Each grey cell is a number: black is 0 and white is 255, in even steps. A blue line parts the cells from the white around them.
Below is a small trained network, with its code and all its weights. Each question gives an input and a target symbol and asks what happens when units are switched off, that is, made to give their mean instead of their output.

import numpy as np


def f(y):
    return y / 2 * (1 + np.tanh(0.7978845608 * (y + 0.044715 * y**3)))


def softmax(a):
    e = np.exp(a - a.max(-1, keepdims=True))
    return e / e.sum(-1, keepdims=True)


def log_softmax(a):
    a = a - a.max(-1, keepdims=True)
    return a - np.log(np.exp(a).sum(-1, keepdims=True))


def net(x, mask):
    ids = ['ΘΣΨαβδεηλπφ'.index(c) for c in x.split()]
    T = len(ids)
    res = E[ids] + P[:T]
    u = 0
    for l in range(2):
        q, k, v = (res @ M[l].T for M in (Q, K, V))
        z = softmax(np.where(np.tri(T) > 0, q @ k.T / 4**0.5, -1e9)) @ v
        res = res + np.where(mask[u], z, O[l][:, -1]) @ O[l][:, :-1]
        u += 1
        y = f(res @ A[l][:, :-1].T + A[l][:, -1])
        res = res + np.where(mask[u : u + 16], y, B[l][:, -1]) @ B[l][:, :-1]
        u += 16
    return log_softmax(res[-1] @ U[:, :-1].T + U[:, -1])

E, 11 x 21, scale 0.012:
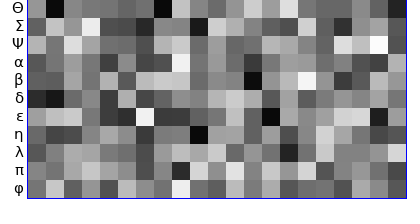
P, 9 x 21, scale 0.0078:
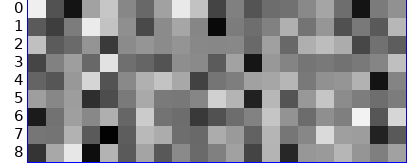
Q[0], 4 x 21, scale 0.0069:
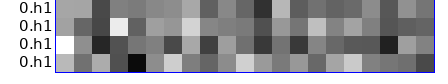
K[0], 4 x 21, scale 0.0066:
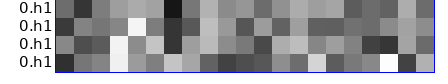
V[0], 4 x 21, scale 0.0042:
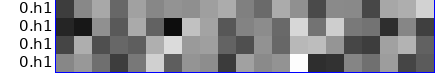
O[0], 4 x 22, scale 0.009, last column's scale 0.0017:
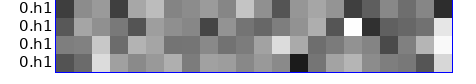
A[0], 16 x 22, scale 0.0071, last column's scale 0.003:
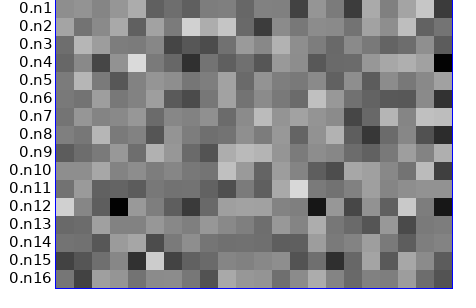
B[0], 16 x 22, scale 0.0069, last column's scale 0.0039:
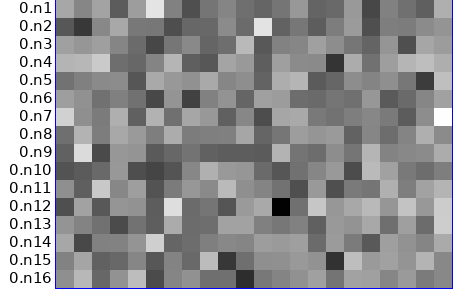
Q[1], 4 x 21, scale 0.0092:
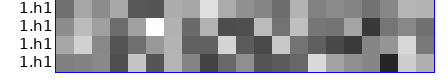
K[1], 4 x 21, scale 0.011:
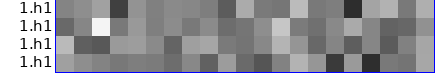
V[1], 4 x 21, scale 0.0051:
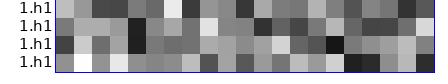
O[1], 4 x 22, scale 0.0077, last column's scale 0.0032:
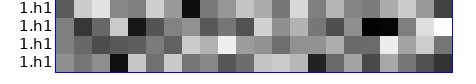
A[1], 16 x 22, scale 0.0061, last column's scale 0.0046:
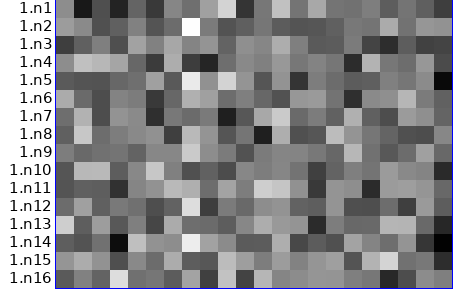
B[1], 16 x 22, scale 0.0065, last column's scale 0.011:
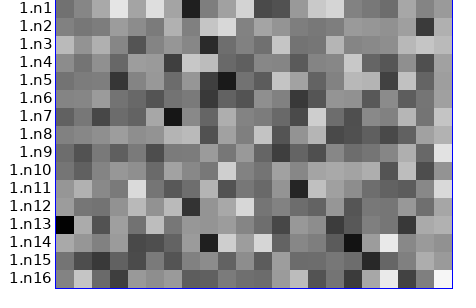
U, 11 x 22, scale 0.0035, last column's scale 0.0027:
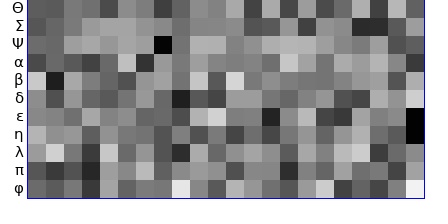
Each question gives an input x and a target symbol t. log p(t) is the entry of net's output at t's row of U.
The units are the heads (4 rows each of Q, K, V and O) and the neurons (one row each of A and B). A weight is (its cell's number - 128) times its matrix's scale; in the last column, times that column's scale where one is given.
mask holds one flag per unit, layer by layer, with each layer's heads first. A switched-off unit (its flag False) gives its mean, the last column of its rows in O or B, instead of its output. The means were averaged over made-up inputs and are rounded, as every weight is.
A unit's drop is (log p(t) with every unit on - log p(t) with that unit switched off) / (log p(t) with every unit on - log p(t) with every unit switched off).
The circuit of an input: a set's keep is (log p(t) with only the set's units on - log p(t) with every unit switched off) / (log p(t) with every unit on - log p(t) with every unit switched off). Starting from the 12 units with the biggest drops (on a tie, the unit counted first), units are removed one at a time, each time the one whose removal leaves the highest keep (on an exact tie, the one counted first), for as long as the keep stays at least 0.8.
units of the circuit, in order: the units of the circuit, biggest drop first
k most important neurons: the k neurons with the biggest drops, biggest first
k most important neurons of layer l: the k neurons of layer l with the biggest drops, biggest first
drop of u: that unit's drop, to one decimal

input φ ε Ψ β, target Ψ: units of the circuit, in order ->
(1.h1, 0.n1, 0.h1, 0.n12)
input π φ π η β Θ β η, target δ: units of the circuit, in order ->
(0.h1, 1.h1, 1.n3)
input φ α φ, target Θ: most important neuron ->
(1.n16)
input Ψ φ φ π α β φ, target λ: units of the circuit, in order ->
(0.h1, 1.h1, 1.n14)
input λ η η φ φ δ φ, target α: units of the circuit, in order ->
(1.h1, 0.h1, 0.n15)
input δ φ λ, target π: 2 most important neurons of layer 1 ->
(1.n5, 1.n16)
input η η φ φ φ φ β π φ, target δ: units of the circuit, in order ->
(0.h1, 1.h1, 1.n3)
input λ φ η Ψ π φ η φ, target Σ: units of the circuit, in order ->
(1.h1, 0.h1, 1.n8)
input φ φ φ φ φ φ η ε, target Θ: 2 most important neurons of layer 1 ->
(1.n13, 1.n11)
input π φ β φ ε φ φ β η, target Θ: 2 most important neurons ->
(0.n12, 1.n13)
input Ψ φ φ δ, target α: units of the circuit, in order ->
(0.n15, 1.n7, 0.n9)
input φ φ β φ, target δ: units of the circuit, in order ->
(1.h1, 1.n3, 0.h1)
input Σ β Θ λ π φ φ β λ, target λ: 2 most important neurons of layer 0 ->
(0.n10, 0.n3)
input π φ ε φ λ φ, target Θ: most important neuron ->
(0.n12)
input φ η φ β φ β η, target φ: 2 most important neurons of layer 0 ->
(0.n12, 0.n8)
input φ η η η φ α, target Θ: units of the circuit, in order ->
(1.h1, 1.n16, 1.n11, 0.h1)
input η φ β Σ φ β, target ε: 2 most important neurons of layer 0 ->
(0.n3, 0.n12)
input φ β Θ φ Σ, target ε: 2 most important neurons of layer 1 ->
(1.n7, 1.n12)
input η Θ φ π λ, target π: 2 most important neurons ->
(0.n10, 1.n5)
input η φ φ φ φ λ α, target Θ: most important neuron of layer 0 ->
(0.n13)
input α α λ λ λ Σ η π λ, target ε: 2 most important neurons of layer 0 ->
(0.n8, 0.n10)
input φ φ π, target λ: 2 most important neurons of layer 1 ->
(1.n16, 1.n9)
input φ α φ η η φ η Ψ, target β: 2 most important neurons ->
(0.n2, 1.n14)
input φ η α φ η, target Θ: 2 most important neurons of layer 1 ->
(1.n16, 1.n11)
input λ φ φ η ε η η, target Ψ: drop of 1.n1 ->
-0.1
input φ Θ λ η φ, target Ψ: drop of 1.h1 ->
1.1
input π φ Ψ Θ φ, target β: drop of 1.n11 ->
0.1
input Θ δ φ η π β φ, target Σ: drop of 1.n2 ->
0.0
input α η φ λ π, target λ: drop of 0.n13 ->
-0.1
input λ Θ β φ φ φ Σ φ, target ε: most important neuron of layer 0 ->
(0.n8)
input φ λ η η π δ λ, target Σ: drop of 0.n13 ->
-0.1
